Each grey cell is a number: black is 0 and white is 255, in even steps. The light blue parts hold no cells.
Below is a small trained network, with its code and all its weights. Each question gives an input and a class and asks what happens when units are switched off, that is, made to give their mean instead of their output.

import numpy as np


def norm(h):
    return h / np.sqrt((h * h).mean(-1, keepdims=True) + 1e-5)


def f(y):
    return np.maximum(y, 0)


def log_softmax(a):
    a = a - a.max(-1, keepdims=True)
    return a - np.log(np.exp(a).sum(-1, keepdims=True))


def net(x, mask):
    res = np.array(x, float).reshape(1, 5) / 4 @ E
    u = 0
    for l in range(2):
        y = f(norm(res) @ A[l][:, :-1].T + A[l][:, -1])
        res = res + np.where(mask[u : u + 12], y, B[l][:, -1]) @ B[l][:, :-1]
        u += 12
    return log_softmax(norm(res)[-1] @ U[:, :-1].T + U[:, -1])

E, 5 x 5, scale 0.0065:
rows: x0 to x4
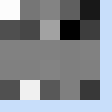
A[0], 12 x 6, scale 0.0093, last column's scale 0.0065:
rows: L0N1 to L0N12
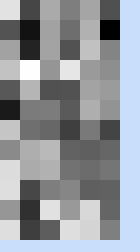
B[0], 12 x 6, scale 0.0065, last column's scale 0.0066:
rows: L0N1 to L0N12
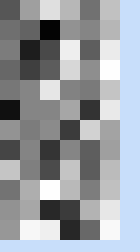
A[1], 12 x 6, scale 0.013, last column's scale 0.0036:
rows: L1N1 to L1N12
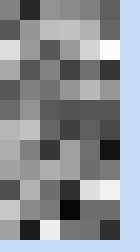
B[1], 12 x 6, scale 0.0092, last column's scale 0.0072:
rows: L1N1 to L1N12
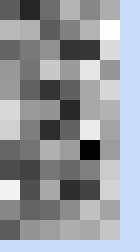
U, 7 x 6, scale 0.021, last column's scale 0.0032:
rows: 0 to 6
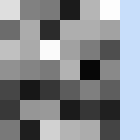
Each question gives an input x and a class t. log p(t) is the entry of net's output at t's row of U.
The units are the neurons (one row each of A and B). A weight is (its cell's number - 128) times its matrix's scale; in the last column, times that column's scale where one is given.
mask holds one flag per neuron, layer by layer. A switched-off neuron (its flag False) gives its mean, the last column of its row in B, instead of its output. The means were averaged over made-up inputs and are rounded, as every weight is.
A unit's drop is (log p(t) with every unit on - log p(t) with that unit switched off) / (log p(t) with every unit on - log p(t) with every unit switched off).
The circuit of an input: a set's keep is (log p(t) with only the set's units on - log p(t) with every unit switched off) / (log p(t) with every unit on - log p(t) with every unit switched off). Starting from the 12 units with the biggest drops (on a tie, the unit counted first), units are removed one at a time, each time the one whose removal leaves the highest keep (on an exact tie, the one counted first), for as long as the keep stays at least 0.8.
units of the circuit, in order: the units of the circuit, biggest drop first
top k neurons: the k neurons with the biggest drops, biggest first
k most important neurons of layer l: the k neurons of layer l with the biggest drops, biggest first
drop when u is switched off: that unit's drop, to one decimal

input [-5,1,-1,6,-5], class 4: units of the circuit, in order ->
[L0N2]
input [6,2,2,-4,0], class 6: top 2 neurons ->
[L0N11 L0N12]
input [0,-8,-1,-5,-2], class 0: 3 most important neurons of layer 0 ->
[L0N12 L0N6 L0N10]
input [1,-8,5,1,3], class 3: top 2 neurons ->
[L0N4 L1N3]
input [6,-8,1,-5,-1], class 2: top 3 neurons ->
[L0N12 L0N10 L0N3]
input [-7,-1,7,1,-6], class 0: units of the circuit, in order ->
[L1N10 L0N11]
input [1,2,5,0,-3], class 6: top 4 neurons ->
[L0N3 L0N1 L0N10 L1N12]
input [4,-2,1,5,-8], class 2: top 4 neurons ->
[L0N12 L0N1 L0N10 L0N3]
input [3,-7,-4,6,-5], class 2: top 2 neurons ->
[L0N12 L0N1]
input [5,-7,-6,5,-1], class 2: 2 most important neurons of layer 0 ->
[L0N12 L0N10]
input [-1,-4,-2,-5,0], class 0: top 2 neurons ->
[L0N12 L0N6]
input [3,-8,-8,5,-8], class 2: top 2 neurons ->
[L0N12 L0N1]
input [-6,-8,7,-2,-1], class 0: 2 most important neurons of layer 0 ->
[L0N12 L0N3]
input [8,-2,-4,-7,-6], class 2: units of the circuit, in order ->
[L0N10]
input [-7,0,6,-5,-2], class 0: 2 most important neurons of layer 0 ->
[L0N4 L0N11]
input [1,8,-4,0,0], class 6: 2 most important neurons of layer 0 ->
[L0N11 L0N12]
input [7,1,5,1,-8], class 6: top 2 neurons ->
[L0N3 L1N9]
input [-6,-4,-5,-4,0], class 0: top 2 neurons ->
[L0N3 L1N10]
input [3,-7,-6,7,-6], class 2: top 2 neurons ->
[L0N12 L0N1]
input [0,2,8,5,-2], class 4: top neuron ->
[L0N3]
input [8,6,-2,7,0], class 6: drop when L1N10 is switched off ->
0.1
